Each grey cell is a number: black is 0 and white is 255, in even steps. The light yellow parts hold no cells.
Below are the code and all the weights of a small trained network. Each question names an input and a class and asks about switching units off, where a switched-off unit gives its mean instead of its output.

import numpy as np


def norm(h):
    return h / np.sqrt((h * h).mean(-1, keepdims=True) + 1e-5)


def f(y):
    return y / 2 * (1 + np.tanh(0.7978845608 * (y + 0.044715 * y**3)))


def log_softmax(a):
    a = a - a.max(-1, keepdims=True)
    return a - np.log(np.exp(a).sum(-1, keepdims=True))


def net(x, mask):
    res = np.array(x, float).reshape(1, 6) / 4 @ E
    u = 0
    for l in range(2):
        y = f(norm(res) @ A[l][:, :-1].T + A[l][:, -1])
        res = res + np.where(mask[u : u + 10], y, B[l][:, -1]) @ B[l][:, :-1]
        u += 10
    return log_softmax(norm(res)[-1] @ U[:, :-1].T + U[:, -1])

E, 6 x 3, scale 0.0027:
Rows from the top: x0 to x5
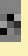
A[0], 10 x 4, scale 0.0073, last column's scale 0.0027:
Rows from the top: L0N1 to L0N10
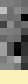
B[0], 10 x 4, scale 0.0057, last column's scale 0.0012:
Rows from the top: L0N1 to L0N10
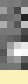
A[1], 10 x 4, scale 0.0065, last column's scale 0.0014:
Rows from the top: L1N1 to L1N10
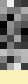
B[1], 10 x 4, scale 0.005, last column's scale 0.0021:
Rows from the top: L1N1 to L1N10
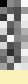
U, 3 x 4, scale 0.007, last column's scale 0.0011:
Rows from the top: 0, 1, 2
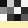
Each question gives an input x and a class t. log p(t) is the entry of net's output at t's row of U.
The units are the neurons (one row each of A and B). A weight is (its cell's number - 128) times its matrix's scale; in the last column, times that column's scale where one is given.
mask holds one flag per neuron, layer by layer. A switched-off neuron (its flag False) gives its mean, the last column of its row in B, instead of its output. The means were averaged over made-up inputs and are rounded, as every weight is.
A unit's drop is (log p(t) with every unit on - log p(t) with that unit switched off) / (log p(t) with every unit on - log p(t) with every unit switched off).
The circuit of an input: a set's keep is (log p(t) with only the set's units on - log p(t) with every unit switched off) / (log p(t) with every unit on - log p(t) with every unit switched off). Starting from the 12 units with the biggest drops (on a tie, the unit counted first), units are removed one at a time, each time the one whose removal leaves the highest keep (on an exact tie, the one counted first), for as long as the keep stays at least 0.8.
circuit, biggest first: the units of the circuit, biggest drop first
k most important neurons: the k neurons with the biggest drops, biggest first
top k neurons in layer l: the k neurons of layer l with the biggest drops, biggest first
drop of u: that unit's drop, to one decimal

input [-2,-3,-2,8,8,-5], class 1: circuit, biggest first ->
L0N8; L0N7; L1N10
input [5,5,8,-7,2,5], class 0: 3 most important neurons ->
L1N3; L0N8; L0N7
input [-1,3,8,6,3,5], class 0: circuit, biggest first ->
L1N3
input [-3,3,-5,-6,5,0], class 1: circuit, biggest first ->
L1N3; L1N10
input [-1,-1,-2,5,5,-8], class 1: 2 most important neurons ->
L0N8; L0N7
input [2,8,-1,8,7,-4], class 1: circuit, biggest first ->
L0N8; L0N7; L1N10
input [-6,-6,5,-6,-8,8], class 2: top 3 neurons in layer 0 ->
L0N8; L0N2; L0N7
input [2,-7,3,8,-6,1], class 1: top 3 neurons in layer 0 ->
L0N8; L0N7; L0N4
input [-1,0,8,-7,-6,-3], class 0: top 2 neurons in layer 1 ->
L1N3; L1N9
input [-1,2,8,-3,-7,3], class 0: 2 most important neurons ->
L1N3; L1N4
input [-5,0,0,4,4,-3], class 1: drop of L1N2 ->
0.0
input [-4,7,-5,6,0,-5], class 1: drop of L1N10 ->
0.1
